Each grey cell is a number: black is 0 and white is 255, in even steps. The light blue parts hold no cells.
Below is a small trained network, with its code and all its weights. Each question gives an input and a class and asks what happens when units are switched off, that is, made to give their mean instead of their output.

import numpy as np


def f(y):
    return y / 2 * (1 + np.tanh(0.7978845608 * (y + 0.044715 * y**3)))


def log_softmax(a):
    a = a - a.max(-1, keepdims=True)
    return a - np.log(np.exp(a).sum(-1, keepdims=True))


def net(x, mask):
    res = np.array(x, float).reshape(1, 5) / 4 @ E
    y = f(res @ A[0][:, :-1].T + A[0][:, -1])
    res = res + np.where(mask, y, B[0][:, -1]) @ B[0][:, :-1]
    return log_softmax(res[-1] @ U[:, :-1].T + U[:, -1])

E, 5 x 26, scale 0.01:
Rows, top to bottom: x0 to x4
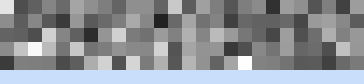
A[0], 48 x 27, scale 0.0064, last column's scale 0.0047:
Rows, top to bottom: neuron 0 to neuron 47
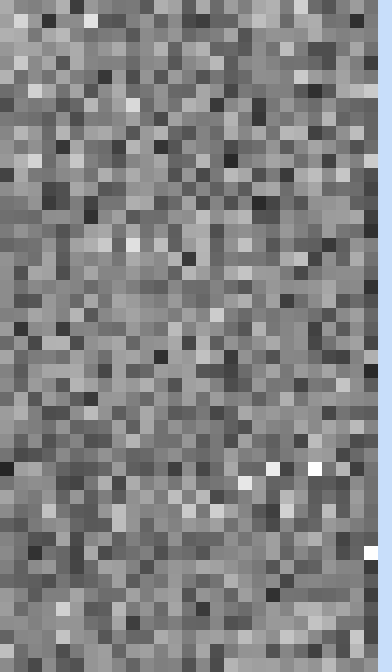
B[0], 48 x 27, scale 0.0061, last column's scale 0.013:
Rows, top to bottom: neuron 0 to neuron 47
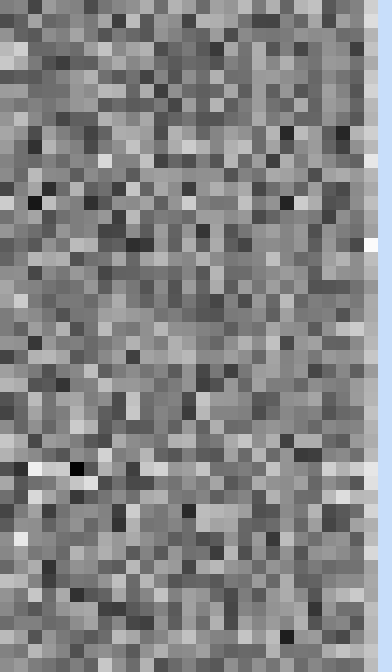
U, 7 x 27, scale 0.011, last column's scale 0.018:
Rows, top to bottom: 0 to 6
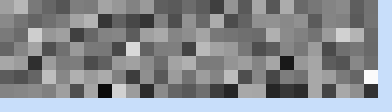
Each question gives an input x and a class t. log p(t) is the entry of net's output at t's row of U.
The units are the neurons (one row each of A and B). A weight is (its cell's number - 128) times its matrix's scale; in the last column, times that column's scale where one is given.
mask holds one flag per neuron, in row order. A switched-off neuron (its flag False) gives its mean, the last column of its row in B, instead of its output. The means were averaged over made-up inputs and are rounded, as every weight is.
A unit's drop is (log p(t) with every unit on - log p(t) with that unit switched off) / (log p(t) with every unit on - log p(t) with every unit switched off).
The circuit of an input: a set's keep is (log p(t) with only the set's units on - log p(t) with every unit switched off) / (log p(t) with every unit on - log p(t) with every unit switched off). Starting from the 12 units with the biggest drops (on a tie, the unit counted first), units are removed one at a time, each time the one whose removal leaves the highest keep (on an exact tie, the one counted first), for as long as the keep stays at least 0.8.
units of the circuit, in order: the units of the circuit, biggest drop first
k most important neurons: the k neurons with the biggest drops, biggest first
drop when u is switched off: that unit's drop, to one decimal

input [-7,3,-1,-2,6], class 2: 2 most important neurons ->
[neuron 33; neuron 12]
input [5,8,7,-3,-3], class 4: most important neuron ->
[neuron 14]
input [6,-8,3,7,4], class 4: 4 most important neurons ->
[neuron 9; neuron 45; neuron 0; neuron 24]
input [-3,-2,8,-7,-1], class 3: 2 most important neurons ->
[neuron 36; neuron 28]
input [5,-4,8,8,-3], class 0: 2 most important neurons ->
[neuron 3; neuron 6]
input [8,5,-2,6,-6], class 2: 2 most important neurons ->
[neuron 25; neuron 35]
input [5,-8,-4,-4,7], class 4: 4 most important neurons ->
[neuron 9; neuron 0; neuron 45; neuron 24]
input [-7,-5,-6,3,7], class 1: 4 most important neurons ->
[neuron 17; neuron 34; neuron 7; neuron 19]
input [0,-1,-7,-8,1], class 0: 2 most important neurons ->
[neuron 38; neuron 39]
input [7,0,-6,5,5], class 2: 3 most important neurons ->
[neuron 35; neuron 46; neuron 42]
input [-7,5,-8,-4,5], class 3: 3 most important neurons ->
[neuron 1; neuron 29; neuron 13]
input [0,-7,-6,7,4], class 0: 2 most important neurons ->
[neuron 11; neuron 3]
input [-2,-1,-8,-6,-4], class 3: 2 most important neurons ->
[neuron 1; neuron 13]
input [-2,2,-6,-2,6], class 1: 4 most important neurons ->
[neuron 34; neuron 17; neuron 36; neuron 7]
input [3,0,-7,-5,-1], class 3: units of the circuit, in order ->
[neuron 1]
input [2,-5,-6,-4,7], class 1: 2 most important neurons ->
[neuron 17; neuron 34]
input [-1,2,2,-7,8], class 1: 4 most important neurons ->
[neuron 34; neuron 17; neuron 7; neuron 11]
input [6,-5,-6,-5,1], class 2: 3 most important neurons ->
[neuron 18; neuron 46; neuron 35]
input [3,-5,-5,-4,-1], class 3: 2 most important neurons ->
[neuron 1; neuron 14]
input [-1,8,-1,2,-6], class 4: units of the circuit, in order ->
[neuron 14]
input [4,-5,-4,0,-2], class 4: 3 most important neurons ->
[neuron 33; neuron 9; neuron 0]
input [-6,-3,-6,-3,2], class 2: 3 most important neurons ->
[neuron 33; neuron 12; neuron 36]
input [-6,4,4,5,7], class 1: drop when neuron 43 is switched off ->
0.0
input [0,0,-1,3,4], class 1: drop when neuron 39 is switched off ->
0.1
